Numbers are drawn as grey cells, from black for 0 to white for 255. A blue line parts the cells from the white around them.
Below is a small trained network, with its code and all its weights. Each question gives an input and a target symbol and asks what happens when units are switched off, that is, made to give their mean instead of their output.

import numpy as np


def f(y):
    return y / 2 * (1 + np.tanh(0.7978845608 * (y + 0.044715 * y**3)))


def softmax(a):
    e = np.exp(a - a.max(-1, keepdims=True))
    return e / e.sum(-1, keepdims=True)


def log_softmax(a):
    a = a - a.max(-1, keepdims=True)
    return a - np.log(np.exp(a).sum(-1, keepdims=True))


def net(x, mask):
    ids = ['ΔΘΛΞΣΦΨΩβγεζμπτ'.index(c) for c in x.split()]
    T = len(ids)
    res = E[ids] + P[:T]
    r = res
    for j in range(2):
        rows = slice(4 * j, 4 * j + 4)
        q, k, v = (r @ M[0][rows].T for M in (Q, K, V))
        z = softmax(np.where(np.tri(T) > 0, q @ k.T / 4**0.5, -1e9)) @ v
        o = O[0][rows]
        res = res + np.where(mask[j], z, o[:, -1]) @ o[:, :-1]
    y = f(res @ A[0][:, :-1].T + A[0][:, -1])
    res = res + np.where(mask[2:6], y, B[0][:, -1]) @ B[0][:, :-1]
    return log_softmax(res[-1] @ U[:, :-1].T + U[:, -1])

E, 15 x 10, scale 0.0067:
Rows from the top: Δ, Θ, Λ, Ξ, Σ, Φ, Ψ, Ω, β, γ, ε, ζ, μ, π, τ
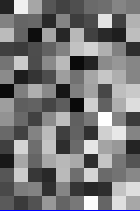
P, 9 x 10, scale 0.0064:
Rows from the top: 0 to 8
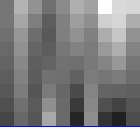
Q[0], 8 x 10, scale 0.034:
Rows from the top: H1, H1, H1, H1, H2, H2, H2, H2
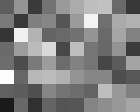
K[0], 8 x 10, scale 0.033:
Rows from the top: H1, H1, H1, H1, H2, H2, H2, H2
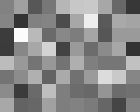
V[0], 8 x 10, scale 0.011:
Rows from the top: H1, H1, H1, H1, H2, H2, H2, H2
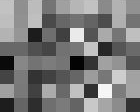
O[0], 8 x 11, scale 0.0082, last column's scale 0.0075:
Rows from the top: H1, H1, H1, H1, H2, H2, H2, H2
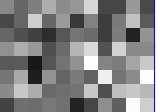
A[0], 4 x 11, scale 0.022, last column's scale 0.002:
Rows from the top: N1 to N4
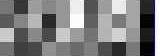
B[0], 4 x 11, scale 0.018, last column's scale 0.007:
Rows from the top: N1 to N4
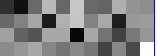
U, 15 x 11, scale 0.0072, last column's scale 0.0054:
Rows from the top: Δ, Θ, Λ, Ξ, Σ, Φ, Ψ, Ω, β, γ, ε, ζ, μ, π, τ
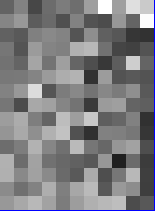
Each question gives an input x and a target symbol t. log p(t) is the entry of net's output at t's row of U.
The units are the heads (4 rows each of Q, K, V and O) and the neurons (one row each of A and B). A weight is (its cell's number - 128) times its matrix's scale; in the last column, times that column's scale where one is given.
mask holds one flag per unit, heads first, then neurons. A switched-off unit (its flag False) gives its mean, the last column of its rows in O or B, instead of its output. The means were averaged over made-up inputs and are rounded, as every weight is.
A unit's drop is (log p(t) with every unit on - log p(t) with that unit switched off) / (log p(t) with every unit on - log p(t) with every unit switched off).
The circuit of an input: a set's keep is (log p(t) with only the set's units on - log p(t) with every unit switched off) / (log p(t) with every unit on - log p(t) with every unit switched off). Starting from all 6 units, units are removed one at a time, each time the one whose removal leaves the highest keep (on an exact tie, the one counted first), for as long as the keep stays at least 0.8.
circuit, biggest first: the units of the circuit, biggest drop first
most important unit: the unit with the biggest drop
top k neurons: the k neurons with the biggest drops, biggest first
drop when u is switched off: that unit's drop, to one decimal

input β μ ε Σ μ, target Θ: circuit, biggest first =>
N4, H2, N2
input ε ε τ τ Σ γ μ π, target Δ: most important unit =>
H1
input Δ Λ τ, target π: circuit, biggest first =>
H2, N1, H1
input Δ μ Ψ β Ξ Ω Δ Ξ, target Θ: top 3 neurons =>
N4, N2, N3
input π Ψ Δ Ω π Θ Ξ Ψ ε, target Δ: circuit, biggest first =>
H1, H2
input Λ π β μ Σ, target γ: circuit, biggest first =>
H2, N3, H1
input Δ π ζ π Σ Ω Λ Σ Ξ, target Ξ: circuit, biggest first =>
H2, H1, N2, N1
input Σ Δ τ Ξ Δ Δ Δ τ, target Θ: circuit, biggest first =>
N4, H2
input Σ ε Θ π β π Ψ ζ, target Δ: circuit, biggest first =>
H1, N4
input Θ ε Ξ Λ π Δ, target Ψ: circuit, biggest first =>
H2, H1, N2
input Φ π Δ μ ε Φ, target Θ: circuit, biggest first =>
N4, H1, H2
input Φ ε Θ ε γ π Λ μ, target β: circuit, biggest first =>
H1, H2, N2
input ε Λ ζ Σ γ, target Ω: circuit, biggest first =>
H2, N1
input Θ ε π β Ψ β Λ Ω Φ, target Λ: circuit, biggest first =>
N3, H2, H1
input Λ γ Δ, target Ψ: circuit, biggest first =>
H2, N2
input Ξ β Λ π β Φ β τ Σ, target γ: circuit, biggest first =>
H2, H1, N3
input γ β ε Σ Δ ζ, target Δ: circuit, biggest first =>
N4
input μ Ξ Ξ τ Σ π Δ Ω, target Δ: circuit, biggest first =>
H1, N4
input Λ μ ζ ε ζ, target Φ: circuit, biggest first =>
H2, N2, N1, H1
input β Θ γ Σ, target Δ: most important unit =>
N4
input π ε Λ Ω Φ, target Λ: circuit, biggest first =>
N3, H2
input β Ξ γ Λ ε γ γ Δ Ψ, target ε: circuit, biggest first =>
H2, H1, N1
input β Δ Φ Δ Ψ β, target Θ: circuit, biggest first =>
N4, H1, H2
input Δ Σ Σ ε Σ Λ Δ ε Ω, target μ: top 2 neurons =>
N3, N2
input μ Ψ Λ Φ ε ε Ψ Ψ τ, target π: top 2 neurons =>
N1, N3
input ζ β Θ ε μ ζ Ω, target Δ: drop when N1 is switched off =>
0.0
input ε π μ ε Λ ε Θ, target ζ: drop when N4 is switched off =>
-0.1
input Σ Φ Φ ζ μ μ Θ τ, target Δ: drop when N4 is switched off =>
0.1
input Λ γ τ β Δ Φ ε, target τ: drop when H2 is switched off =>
0.9
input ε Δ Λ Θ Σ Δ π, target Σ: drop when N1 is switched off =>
0.4
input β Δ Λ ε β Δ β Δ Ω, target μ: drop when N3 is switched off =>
0.6
